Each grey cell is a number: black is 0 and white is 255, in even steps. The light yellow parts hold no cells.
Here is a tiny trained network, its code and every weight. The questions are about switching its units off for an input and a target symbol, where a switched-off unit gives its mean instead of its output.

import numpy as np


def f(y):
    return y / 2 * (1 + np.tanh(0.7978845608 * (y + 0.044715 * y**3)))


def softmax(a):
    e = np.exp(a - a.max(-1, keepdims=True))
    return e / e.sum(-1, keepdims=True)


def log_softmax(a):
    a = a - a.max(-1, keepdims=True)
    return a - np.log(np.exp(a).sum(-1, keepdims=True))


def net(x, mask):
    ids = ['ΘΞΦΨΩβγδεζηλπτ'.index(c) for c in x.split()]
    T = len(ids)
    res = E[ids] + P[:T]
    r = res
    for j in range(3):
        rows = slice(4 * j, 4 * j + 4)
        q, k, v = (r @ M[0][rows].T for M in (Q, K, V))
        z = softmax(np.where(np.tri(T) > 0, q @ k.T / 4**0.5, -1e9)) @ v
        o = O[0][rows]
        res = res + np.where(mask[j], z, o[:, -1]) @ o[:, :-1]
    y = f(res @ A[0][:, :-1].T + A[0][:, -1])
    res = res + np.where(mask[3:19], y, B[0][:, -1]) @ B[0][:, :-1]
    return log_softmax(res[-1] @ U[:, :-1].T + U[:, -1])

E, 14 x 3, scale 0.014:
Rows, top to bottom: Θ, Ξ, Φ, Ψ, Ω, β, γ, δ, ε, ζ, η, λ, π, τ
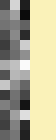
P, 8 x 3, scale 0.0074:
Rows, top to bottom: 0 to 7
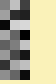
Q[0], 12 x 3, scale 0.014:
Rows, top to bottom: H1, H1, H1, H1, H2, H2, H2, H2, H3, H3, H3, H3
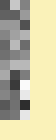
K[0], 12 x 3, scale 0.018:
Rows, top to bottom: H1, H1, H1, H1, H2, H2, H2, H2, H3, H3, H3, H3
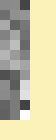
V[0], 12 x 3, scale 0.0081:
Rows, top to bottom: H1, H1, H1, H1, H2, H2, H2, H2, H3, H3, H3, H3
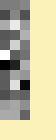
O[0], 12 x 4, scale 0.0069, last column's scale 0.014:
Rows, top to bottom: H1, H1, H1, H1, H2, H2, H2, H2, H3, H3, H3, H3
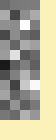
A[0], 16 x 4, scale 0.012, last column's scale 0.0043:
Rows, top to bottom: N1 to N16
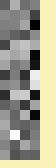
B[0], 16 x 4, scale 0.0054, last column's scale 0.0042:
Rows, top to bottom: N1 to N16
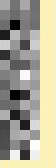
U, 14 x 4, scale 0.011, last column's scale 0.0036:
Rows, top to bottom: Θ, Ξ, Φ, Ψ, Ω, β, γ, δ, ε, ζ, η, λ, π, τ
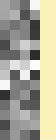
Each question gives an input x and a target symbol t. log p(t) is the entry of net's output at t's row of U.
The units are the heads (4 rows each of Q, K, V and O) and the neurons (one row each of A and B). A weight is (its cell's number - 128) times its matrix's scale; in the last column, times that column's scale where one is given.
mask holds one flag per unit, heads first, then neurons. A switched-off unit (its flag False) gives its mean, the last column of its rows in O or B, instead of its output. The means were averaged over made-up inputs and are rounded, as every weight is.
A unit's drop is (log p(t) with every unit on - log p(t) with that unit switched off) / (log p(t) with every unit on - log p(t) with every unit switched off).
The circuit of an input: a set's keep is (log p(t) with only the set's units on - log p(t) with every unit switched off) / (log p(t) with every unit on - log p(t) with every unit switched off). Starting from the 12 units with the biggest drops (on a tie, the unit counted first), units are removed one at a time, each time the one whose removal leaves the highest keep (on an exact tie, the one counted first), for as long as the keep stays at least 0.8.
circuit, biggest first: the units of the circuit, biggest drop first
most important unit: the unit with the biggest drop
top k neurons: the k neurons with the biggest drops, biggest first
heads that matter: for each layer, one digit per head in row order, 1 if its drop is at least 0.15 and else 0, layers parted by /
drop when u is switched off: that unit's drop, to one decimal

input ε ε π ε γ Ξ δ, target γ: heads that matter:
011
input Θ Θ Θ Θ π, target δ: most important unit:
H3
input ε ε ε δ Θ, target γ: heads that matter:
010
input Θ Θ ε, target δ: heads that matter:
110
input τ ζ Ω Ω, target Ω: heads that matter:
111
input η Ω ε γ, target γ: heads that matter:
011
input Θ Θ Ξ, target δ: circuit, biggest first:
[H3; H2; H1]
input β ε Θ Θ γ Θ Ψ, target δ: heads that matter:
001
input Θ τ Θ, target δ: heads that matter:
011
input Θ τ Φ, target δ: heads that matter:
110
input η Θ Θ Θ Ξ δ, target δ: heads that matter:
001
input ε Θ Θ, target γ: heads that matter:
010
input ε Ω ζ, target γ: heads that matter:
011
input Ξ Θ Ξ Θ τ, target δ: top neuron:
[N12]
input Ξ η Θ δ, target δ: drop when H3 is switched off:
0.4
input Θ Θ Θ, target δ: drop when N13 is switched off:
0.1
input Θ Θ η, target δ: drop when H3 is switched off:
0.4
